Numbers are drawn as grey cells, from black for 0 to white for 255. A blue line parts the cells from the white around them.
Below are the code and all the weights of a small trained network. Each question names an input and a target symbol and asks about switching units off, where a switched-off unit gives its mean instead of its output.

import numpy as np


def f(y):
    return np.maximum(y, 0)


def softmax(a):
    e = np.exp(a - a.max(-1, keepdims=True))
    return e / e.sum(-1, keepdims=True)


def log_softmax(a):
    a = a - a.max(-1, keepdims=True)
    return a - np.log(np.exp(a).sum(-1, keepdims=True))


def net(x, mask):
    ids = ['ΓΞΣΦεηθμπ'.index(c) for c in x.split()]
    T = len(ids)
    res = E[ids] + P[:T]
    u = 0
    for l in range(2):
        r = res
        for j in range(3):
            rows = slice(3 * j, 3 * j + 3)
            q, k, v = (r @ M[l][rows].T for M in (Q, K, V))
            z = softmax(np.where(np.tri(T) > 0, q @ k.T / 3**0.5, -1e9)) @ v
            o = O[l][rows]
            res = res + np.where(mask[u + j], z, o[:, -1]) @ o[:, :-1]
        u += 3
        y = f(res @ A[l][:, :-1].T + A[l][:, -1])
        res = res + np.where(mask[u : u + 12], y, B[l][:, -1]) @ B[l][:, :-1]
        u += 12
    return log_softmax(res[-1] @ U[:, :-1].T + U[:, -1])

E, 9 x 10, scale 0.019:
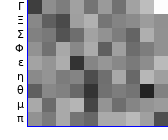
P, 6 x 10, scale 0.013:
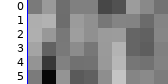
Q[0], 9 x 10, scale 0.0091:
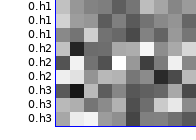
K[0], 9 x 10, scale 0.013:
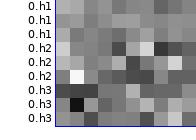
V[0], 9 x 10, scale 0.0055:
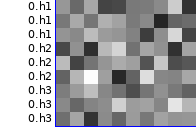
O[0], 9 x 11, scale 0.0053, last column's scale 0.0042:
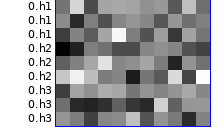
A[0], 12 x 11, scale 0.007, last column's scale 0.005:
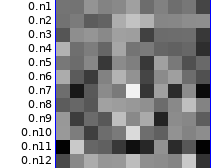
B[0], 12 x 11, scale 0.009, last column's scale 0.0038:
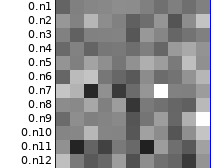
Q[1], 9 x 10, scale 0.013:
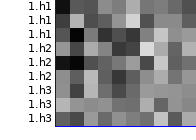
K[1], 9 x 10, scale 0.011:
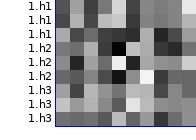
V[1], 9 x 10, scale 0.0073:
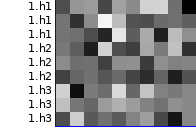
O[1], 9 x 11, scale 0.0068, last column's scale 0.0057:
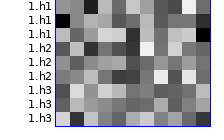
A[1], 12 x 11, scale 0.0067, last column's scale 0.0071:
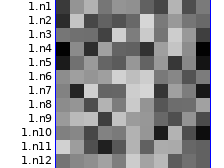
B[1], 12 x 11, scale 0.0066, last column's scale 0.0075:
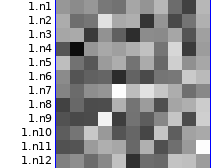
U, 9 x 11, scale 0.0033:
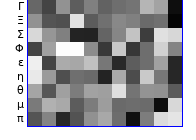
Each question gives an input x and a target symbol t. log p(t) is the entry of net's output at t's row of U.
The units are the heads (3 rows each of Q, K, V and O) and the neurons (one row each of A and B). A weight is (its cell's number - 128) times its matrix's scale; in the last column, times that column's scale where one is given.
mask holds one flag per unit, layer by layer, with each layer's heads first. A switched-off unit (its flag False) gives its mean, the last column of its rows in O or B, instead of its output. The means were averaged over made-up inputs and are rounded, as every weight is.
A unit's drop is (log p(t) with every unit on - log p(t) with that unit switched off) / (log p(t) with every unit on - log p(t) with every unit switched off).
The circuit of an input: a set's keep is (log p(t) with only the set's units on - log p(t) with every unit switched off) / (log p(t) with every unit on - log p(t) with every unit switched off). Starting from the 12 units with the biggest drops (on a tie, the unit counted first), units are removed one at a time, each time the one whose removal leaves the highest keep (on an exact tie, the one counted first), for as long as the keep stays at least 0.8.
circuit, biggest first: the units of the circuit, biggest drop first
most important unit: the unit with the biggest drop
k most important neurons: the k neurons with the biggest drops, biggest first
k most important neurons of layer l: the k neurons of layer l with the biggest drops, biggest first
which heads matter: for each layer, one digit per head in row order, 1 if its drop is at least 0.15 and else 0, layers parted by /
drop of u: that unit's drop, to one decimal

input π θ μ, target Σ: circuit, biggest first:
[1.h2, 0.n11]
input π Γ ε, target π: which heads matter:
000 / 110
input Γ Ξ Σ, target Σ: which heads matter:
011 / 000
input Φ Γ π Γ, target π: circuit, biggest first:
[1.h1, 1.h2]
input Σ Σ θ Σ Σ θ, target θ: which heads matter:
001 / 001
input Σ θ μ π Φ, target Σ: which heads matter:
010 / 110
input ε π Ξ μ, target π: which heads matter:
010 / 110
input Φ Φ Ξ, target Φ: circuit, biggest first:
[1.h1, 1.h3]
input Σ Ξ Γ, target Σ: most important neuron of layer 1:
[1.n9]
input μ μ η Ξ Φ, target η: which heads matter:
111 / 110
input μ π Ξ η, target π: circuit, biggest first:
[1.h1, 1.n8, 1.h2]
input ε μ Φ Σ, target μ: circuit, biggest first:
[1.h1, 1.h2, 1.n1]
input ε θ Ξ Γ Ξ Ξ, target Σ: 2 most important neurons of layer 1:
[1.n11, 1.n9]
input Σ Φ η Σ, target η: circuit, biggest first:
[1.h1, 1.h2, 1.n3, 0.h2]
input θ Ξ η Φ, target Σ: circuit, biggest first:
[1.h2]
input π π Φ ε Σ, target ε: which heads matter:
101 / 110
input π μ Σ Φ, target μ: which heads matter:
100 / 110
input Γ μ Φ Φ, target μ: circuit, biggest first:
[1.h1, 1.h2]
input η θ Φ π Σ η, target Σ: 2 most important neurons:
[0.n11, 1.n11]
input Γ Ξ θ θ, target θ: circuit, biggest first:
[0.h3, 1.h3, 1.n7]
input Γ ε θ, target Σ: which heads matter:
010 / 010
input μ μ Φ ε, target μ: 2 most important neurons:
[0.n9, 1.n1]
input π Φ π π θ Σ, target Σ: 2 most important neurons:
[0.n11, 1.n11]
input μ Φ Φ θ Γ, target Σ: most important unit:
1.h2
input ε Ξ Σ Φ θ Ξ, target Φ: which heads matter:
001 / 011
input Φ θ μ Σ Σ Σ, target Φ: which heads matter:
011 / 011
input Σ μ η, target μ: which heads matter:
000 / 100
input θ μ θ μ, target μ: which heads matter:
001 / 100
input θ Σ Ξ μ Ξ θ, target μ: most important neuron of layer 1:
[1.n1]
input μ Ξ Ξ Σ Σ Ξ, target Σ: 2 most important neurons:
[0.n7, 0.n6]
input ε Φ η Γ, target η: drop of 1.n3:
0.2
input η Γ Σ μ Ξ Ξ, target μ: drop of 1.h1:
0.6
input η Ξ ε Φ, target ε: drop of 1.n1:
0.0
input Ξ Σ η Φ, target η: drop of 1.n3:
0.2
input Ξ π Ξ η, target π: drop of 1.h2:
0.2
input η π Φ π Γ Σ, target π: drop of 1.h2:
0.7
